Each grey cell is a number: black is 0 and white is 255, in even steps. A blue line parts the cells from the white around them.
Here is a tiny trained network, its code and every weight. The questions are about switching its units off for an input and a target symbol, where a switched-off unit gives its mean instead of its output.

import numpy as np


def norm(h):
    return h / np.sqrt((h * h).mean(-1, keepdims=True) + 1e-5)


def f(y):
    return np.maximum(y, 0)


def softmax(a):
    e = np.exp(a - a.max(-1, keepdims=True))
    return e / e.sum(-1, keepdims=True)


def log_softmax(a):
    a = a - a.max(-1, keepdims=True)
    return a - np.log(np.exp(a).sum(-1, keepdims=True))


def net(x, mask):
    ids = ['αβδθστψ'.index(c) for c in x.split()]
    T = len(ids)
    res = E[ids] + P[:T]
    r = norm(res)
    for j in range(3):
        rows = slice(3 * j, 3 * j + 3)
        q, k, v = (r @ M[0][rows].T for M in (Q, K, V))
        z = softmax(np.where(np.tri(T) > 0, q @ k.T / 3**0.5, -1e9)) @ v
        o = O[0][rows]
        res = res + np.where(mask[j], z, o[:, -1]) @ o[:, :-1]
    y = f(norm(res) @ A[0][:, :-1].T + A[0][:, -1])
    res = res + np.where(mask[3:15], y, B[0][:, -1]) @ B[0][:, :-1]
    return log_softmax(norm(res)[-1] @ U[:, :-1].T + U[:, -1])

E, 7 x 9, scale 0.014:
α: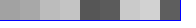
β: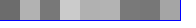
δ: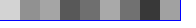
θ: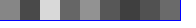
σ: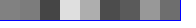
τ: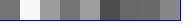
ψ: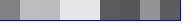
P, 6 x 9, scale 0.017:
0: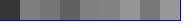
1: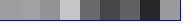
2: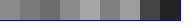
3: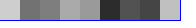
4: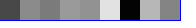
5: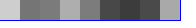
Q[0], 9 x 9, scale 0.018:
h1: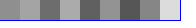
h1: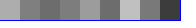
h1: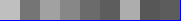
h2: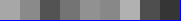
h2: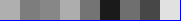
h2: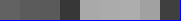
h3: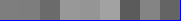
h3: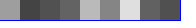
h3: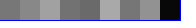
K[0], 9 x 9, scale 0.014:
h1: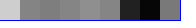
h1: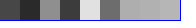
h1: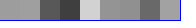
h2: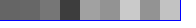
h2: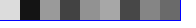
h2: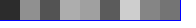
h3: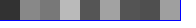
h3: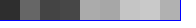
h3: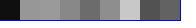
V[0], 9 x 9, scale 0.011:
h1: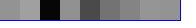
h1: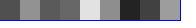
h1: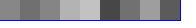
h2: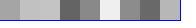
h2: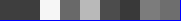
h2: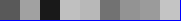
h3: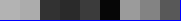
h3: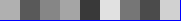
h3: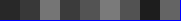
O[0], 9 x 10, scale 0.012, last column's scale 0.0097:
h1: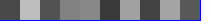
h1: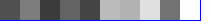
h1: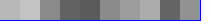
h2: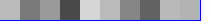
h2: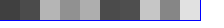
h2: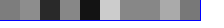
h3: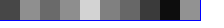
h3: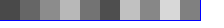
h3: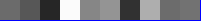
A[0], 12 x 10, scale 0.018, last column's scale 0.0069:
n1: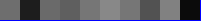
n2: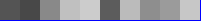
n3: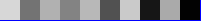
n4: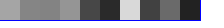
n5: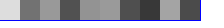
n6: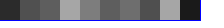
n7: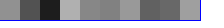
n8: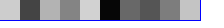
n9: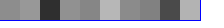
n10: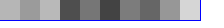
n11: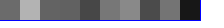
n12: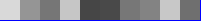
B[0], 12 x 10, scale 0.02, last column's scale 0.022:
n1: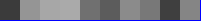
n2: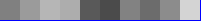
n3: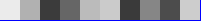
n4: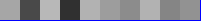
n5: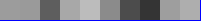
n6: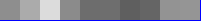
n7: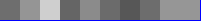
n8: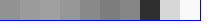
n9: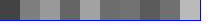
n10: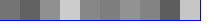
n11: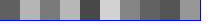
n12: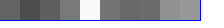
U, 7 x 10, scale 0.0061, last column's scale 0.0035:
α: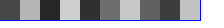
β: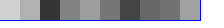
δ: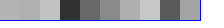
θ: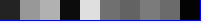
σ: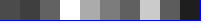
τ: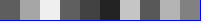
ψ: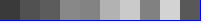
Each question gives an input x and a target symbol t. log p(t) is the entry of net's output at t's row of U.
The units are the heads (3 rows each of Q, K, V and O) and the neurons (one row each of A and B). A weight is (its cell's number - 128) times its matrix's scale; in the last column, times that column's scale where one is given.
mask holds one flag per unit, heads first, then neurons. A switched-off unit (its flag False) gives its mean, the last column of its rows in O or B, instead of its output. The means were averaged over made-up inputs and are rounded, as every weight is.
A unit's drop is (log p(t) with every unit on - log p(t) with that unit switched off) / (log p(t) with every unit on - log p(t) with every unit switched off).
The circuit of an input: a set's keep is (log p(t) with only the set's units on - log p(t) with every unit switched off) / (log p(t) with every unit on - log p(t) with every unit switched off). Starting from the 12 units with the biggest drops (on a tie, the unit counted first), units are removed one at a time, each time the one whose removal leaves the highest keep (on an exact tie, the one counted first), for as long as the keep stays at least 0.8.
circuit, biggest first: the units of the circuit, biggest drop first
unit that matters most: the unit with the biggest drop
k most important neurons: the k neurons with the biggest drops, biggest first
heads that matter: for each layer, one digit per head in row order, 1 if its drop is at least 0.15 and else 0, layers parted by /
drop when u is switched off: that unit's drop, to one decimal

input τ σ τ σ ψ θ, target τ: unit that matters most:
h2
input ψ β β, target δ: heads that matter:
001
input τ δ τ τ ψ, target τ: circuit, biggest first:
[h3 n3 n2]
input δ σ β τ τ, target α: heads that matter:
010
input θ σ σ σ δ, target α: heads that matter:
010
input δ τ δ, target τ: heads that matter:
101
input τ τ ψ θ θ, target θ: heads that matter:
001
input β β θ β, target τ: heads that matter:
010
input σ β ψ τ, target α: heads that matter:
011
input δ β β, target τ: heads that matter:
001
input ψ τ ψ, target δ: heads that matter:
001
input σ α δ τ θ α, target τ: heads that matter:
010
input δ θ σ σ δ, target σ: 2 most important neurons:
[n8 n3]
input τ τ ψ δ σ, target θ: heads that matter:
000
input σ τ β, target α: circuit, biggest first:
[h2]
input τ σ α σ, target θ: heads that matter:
010
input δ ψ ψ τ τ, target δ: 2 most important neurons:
[n8 n2]
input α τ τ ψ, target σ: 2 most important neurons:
[n8 n10]
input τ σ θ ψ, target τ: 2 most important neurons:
[n3 n8]
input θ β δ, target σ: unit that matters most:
h3
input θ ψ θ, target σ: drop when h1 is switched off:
0.3
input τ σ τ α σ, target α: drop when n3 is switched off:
0.1
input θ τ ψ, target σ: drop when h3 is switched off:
0.7
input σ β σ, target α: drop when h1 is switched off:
0.2
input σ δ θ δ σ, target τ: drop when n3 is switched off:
0.1
